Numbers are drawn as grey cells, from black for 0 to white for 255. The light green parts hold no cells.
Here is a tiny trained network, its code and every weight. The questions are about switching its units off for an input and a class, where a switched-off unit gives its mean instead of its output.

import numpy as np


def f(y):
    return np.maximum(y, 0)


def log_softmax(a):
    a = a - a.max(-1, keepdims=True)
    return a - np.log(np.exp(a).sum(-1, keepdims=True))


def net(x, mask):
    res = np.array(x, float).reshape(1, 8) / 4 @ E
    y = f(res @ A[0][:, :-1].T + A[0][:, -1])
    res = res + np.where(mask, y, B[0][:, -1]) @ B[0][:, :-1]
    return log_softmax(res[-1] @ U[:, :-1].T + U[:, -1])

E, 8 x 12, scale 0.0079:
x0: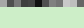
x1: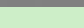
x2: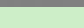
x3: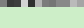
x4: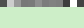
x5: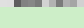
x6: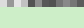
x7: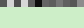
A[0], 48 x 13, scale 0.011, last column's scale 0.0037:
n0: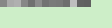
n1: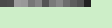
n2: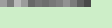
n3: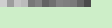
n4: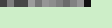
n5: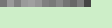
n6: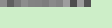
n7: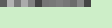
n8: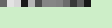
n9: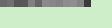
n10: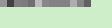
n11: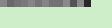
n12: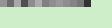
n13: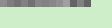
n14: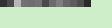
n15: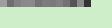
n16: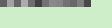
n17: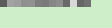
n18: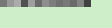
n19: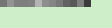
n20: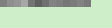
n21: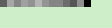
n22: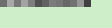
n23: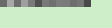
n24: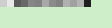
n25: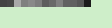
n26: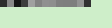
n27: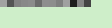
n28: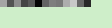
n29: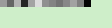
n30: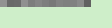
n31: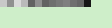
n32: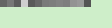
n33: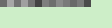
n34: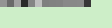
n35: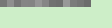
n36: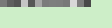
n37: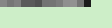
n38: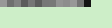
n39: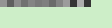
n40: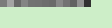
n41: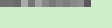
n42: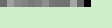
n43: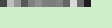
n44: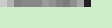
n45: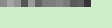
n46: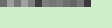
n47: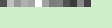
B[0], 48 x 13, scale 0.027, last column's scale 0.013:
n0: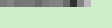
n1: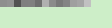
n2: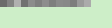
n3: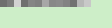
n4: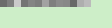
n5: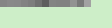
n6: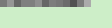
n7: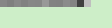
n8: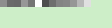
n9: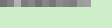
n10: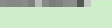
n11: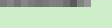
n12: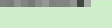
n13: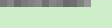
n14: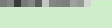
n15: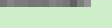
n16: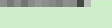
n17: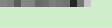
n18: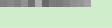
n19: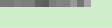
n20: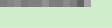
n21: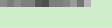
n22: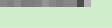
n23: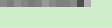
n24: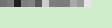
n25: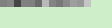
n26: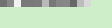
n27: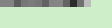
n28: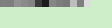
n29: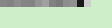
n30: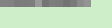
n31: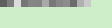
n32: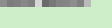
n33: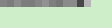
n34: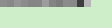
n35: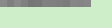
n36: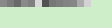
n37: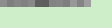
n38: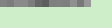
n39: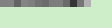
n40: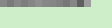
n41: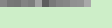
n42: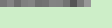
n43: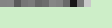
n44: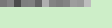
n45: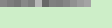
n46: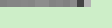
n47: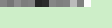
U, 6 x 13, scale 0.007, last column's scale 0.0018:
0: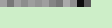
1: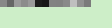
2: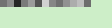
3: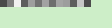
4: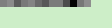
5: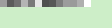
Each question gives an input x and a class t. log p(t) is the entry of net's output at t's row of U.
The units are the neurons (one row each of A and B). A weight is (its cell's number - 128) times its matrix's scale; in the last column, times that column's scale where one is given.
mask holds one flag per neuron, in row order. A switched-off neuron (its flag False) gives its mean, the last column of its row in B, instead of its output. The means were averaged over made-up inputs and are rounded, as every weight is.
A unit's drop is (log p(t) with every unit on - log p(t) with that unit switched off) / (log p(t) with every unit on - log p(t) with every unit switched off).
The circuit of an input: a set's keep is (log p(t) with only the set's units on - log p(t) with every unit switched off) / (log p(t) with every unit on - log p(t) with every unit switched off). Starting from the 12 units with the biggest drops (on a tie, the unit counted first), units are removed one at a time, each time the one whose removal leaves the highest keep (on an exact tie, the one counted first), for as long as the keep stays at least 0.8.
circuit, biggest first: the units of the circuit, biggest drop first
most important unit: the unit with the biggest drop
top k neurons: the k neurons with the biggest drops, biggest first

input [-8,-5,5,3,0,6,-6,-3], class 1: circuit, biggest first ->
[n47]
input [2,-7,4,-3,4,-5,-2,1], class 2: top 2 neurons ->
[n14; n25]
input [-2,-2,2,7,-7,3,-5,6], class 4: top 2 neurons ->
[n8; n27]
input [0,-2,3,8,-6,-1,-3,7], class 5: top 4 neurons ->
[n32; n36; n29; n41]
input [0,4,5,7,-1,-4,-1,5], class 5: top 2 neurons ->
[n36; n32]
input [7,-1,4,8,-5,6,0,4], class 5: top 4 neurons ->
[n32; n47; n36; n21]
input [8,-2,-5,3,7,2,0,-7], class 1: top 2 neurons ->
[n28; n37]
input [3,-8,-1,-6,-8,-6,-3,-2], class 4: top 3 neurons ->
[n27; n39; n24]
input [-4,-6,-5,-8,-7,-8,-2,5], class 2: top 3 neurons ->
[n14; n25; n1]
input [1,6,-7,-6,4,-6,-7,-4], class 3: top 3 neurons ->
[n26; n4; n24]
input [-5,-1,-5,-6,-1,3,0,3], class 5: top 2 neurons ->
[n8; n28]
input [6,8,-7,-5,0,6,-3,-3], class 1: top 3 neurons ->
[n28; n14; n25]
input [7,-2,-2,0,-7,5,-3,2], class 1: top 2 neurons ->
[n28; n43]
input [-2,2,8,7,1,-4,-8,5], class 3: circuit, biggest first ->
[n26]
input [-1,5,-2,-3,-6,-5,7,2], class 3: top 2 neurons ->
[n31; n3]
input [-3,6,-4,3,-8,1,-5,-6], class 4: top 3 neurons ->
[n27; n39; n6]
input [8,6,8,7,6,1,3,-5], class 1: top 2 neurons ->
[n28; n8]
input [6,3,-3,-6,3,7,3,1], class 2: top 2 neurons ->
[n24; n47]
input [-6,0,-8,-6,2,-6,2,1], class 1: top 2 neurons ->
[n47; n24]
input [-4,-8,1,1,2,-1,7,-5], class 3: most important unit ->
n31
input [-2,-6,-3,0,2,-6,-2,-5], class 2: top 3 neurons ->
[n14; n25; n1]
